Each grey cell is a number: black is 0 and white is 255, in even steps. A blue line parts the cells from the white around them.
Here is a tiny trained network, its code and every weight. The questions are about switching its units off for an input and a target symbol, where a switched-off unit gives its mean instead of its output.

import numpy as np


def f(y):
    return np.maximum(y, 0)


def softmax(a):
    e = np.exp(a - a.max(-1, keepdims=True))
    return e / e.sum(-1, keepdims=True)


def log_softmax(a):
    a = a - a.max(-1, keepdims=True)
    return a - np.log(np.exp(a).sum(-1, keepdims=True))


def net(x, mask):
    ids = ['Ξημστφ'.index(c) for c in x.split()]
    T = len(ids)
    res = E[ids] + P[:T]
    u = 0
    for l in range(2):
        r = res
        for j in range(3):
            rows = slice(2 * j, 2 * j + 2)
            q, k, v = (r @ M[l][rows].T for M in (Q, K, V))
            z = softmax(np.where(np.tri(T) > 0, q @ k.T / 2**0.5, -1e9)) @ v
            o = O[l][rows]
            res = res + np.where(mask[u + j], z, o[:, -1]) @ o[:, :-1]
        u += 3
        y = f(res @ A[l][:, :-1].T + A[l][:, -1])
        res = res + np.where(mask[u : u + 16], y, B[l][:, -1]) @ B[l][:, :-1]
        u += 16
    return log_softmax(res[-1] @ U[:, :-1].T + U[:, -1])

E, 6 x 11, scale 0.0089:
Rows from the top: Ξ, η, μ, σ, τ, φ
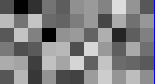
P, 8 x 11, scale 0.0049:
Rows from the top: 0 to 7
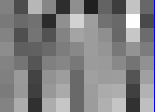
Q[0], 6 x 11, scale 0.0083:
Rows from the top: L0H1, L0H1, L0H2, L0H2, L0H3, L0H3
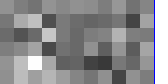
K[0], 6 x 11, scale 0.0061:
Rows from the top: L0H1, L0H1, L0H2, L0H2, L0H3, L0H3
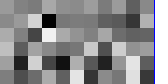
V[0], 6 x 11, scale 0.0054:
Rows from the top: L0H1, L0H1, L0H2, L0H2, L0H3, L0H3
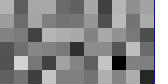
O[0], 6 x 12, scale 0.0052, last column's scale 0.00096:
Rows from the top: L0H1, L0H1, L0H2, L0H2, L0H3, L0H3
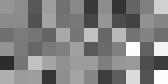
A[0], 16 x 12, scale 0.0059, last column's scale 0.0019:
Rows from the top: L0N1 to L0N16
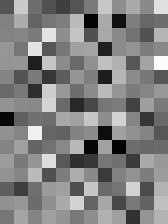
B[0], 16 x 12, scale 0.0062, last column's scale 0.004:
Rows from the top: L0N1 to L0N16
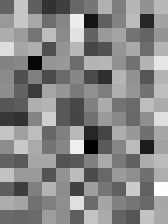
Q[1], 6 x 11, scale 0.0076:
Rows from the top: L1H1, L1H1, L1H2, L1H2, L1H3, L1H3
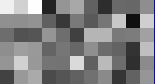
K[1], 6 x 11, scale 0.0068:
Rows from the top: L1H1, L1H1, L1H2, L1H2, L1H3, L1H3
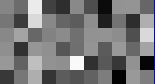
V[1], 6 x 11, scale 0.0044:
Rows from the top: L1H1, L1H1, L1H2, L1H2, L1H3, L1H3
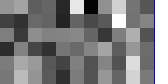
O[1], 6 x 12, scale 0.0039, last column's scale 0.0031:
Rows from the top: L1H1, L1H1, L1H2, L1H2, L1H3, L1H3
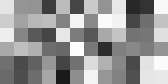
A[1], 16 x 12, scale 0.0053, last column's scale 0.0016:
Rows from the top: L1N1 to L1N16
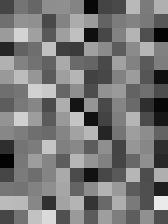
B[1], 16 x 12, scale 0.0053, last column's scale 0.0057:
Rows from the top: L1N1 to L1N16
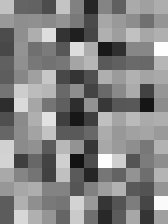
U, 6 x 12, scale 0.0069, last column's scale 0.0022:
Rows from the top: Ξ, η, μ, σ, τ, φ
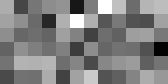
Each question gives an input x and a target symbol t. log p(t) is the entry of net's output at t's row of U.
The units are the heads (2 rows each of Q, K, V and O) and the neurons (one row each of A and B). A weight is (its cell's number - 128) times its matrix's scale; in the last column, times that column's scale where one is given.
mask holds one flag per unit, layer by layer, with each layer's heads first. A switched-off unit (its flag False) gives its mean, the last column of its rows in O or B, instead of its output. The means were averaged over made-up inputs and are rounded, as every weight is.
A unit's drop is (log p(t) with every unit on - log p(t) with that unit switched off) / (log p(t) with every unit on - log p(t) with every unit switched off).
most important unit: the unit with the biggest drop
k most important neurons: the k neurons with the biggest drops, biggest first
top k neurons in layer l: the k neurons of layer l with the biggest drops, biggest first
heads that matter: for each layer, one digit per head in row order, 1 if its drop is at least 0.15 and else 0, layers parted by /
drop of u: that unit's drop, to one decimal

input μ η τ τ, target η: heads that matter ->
110 / 100
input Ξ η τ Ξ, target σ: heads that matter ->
000 / 100
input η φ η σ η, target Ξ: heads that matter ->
101 / 100
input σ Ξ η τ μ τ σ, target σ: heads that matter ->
000 / 101
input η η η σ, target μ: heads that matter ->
000 / 101
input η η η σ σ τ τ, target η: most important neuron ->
L0N5
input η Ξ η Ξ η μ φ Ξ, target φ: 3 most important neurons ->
L0N1, L1N4, L0N9
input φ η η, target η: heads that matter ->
001 / 101
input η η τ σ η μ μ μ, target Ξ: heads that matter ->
111 / 011
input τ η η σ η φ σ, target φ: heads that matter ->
000 / 010
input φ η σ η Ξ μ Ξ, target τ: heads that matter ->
001 / 101
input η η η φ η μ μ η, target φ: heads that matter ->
001 / 000
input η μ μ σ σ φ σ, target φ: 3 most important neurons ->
L0N1, L1N4, L0N14
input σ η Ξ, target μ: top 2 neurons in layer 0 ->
L0N6, L0N14
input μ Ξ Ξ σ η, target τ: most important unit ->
L0H1
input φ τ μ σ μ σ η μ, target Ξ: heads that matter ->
101 / 001
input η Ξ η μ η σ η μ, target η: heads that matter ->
000 / 101
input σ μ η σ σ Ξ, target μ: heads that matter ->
000 / 101
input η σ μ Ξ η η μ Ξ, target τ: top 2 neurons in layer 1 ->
L1N16, L1N7
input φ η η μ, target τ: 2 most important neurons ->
L0N11, L0N2
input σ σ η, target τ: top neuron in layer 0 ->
L0N10
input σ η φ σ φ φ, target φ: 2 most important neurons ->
L1N4, L0N1
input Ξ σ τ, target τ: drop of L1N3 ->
0.3
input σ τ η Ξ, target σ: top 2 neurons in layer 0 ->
L0N6, L0N15
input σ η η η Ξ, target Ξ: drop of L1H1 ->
0.4
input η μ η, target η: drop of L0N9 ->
0.2
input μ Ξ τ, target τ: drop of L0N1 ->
0.1
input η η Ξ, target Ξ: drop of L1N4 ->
0.2
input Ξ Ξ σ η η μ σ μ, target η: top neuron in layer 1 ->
L1N15
